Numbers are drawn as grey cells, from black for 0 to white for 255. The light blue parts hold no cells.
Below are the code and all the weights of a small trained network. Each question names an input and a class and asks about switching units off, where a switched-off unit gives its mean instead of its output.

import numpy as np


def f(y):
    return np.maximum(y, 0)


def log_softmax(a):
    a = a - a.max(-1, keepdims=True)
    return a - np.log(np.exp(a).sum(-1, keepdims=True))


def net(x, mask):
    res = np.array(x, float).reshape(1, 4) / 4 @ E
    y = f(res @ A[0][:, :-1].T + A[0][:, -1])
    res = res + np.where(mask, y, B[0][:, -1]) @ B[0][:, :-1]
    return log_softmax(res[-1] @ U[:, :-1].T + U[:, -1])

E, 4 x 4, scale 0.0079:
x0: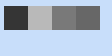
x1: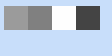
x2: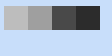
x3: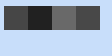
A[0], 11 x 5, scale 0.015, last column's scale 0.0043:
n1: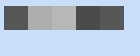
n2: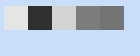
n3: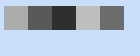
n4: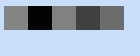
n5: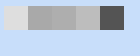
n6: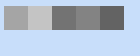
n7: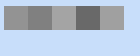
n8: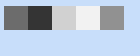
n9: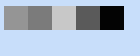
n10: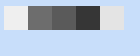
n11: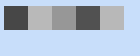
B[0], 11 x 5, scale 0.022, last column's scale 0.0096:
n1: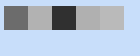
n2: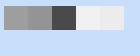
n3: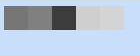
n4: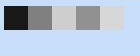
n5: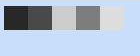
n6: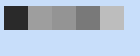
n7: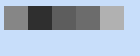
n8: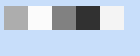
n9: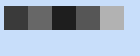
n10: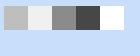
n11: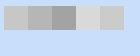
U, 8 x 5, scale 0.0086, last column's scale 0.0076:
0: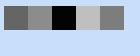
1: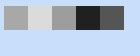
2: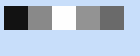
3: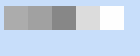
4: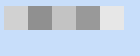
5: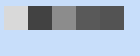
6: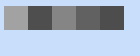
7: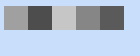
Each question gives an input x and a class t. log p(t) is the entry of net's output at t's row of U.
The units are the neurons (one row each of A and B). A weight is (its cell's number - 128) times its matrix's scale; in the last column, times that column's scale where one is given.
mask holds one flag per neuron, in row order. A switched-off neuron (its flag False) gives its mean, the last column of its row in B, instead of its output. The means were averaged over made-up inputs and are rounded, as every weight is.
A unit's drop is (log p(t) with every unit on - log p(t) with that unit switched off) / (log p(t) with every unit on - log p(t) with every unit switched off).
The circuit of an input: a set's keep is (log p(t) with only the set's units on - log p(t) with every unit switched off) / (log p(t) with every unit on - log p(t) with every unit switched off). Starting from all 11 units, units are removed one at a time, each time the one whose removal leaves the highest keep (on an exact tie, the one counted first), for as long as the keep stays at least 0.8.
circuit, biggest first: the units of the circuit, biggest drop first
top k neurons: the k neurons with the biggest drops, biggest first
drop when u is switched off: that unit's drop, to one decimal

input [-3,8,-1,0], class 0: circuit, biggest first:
[n9]
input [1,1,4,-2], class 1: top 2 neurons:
[n2 n10]
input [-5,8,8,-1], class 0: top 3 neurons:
[n2 n9 n8]
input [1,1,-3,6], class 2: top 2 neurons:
[n4 n10]
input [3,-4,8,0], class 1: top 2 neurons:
[n10 n2]
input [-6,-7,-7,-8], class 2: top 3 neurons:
[n5 n10 n2]
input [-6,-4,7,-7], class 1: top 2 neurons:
[n10 n4]
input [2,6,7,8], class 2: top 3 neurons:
[n4 n8 n3]
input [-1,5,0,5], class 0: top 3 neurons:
[n2 n5 n9]
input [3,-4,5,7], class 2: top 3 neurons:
[n4 n8 n2]
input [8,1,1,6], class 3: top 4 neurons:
[n11 n5 n1 n6]
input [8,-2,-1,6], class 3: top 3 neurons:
[n5 n11 n6]
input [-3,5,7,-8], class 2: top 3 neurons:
[n5 n8 n6]
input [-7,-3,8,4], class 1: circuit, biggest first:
[n10]
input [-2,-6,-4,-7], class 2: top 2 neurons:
[n5 n2]
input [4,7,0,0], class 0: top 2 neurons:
[n9 n1]
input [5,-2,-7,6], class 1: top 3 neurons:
[n8 n5 n2]
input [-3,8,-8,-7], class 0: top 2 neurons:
[n2 n9]
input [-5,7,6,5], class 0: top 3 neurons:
[n2 n9 n8]
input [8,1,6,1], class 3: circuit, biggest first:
[n11]
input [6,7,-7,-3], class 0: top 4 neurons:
[n1 n10 n9 n7]
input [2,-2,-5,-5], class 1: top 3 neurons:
[n8 n4 n2]
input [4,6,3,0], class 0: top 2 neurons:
[n9 n1]
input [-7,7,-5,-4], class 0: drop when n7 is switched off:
0.1
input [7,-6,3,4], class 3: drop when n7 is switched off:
0.2
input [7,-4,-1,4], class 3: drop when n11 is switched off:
0.4
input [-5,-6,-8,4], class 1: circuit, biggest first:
[n8]
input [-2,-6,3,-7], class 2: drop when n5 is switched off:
0.7
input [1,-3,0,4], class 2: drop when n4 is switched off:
0.2
